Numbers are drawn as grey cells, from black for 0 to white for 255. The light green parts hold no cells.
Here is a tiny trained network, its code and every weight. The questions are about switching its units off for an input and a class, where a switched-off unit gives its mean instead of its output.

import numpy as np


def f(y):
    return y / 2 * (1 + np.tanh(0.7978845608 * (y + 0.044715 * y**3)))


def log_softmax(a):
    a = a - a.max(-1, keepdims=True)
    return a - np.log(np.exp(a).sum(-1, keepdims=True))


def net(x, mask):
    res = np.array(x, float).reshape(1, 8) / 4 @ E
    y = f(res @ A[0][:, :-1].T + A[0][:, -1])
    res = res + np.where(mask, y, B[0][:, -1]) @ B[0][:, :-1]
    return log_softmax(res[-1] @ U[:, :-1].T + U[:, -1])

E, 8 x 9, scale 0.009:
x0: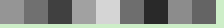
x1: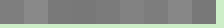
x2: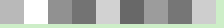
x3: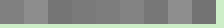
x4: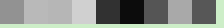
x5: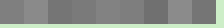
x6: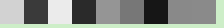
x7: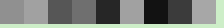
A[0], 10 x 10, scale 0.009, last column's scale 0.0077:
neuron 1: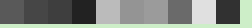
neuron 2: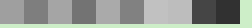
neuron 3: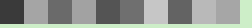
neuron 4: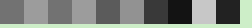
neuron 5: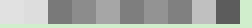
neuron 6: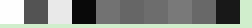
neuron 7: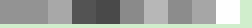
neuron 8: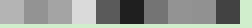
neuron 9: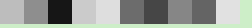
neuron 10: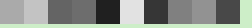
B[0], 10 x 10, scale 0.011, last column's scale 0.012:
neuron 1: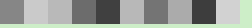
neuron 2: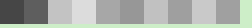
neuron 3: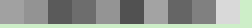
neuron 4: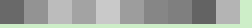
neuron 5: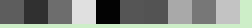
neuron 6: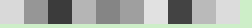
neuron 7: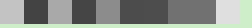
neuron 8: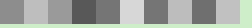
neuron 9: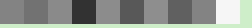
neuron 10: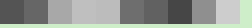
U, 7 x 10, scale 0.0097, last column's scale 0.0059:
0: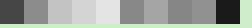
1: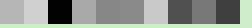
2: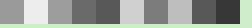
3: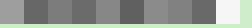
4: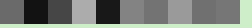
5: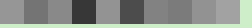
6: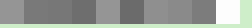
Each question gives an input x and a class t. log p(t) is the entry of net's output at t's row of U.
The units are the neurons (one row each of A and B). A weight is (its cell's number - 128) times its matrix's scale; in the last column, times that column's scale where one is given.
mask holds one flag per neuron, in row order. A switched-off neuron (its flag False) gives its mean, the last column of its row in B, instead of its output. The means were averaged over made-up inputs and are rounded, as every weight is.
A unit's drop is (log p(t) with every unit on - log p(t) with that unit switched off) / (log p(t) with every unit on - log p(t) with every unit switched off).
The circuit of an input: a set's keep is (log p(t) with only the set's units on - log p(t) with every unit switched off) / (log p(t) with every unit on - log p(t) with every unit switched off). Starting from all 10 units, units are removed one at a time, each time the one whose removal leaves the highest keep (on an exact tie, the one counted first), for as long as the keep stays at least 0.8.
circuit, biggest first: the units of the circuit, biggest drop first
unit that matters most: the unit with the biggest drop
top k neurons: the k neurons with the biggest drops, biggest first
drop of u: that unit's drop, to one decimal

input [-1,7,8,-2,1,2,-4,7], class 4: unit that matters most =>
neuron 5
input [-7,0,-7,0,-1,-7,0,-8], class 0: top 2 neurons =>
[neuron 2; neuron 5]
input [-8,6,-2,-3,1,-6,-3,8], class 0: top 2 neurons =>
[neuron 10; neuron 4]
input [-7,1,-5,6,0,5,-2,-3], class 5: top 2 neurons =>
[neuron 5; neuron 7]
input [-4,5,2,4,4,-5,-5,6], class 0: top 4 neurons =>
[neuron 10; neuron 4; neuron 6; neuron 9]
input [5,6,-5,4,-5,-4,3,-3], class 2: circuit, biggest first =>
[neuron 1; neuron 7]
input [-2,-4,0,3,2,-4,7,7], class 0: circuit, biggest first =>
[neuron 10; neuron 4]
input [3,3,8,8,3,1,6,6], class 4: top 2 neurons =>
[neuron 5; neuron 3]
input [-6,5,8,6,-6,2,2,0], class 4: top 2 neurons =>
[neuron 5; neuron 8]
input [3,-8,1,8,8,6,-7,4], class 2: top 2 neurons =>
[neuron 8; neuron 6]
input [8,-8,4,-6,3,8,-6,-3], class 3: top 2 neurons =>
[neuron 9; neuron 6]
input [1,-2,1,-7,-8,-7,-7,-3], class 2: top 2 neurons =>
[neuron 1; neuron 6]
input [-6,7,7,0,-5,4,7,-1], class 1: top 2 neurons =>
[neuron 6; neuron 9]
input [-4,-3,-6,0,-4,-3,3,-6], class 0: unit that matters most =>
neuron 2
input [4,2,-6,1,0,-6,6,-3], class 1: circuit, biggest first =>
[neuron 6; neuron 7]
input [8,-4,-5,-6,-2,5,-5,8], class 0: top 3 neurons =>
[neuron 4; neuron 10; neuron 7]
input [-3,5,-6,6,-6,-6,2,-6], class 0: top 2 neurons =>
[neuron 2; neuron 5]
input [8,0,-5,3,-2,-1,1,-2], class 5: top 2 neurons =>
[neuron 9; neuron 5]
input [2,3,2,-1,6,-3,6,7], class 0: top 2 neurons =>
[neuron 10; neuron 4]
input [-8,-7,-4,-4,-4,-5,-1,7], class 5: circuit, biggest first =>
[neuron 7]
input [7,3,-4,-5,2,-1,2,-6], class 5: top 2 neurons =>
[neuron 9; neuron 10]
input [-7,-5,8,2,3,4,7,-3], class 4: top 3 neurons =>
[neuron 5; neuron 7; neuron 3]
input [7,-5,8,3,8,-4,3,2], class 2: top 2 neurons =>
[neuron 8; neuron 7]
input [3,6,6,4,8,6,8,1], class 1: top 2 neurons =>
[neuron 6; neuron 1]
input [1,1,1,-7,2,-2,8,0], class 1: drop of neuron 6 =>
0.8
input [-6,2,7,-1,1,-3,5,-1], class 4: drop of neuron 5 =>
0.9
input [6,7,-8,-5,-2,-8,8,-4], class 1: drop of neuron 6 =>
0.7
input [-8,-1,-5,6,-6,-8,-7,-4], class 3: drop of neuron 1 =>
0.1
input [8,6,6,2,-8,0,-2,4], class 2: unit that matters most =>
neuron 1
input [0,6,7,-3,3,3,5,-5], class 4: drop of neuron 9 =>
0.0
